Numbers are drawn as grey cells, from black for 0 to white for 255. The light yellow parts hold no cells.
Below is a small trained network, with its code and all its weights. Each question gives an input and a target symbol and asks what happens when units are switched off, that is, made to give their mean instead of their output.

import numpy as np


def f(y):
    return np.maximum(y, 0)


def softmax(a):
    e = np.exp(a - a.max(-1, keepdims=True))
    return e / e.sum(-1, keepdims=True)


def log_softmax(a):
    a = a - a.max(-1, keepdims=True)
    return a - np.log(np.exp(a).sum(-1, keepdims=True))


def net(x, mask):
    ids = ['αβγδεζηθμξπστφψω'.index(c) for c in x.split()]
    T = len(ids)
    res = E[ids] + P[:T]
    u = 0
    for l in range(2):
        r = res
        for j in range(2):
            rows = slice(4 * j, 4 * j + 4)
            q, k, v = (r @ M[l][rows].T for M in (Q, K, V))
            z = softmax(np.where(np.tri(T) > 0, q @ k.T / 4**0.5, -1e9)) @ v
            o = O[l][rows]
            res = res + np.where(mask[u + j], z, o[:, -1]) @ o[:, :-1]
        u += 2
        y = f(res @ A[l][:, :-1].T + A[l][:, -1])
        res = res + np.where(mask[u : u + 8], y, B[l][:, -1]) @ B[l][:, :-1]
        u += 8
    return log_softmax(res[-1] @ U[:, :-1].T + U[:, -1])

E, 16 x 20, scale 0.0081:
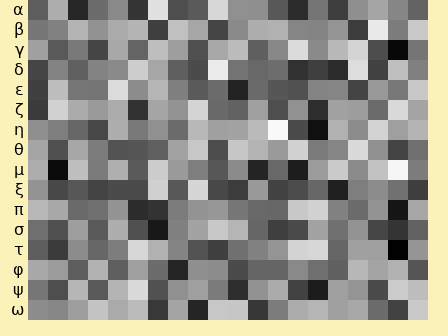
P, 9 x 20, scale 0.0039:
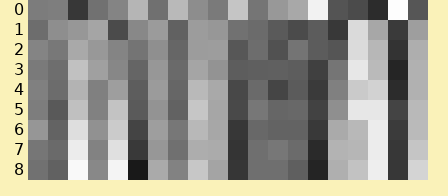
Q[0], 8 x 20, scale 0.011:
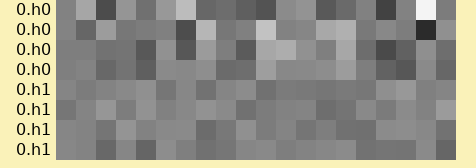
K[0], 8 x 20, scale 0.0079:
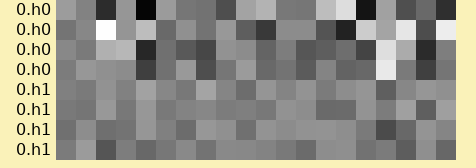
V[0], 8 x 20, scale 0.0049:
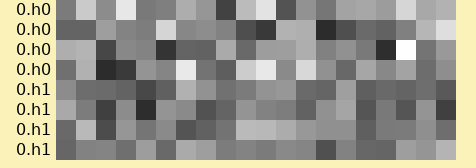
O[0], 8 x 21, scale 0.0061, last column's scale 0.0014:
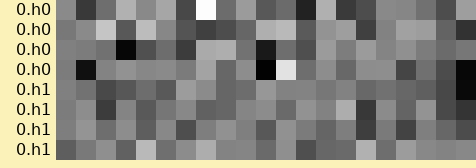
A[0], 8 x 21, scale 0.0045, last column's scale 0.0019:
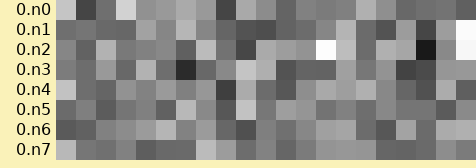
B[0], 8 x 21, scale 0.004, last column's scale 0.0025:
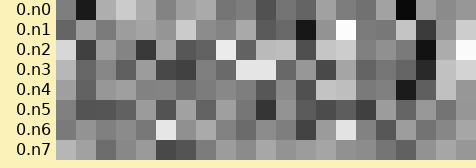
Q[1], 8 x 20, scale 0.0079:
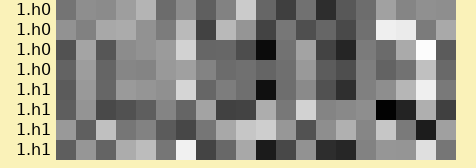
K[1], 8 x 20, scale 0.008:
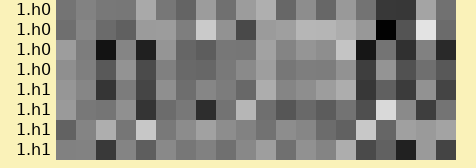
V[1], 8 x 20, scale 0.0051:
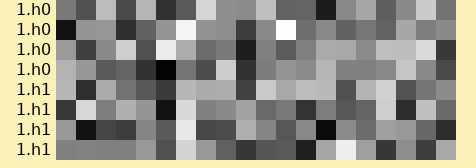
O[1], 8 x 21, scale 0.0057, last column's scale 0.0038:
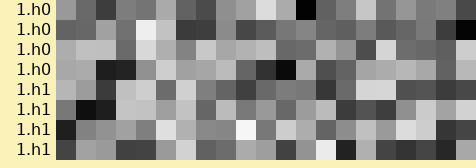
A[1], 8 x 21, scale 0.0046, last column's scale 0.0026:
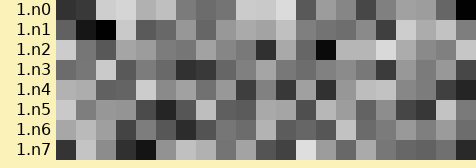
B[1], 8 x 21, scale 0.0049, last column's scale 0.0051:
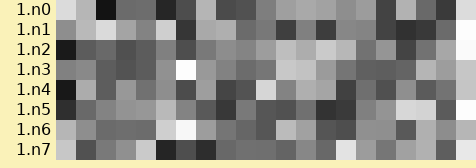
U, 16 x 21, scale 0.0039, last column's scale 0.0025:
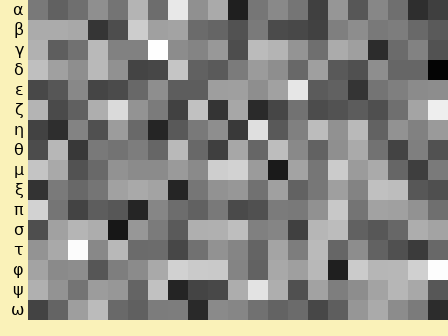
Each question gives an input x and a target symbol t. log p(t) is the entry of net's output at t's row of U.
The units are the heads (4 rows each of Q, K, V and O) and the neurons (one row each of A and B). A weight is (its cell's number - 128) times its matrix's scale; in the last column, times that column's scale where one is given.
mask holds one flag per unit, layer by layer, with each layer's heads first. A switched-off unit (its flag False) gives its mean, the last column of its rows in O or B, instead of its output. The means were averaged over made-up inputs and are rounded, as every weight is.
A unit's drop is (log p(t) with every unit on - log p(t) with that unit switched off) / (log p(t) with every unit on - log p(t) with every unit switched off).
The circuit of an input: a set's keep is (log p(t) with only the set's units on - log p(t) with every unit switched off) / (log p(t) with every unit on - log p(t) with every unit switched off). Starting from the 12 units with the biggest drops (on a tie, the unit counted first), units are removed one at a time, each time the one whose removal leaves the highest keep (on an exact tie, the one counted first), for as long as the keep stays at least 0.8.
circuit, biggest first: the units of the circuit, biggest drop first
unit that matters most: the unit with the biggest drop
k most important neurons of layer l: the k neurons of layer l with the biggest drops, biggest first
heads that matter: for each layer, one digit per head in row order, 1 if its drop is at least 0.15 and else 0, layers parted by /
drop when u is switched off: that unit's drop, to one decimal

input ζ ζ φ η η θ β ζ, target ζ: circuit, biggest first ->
(1.h1; 1.h0)
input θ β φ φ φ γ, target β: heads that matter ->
10 / 01
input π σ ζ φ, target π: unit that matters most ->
1.h0
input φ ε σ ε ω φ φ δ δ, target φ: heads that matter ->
01 / 11
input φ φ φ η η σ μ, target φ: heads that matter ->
01 / 11
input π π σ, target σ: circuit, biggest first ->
(1.h0; 0.n3; 1.n1; 0.h0)
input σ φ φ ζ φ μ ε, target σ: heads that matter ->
00 / 10
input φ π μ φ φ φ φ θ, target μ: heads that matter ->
00 / 11
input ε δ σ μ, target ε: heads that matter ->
00 / 11
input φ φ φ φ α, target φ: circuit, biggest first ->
(1.h0; 1.h1; 0.h1)
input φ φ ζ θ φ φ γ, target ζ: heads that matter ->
00 / 01
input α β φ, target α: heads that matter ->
11 / 01
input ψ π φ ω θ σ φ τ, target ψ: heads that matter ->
11 / 11
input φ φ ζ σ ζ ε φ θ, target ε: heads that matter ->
01 / 11
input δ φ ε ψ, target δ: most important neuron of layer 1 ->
(1.n0)
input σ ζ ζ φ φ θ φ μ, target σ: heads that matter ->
00 / 10
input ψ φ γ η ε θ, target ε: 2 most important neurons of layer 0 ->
(0.n1; 0.n2)
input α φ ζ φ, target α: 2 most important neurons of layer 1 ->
(1.n1; 1.n0)
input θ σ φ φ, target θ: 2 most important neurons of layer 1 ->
(1.n4; 1.n2)
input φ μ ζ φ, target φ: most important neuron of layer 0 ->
(0.n2)
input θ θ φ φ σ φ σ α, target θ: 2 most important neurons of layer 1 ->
(1.n4; 1.n2)
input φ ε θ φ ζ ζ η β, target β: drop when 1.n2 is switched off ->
0.0
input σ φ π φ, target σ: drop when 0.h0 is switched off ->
0.1
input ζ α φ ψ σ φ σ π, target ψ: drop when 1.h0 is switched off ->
0.2
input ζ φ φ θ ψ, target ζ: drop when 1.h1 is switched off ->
0.7
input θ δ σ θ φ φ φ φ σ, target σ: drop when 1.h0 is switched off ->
0.7
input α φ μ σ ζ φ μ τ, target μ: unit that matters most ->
1.h0
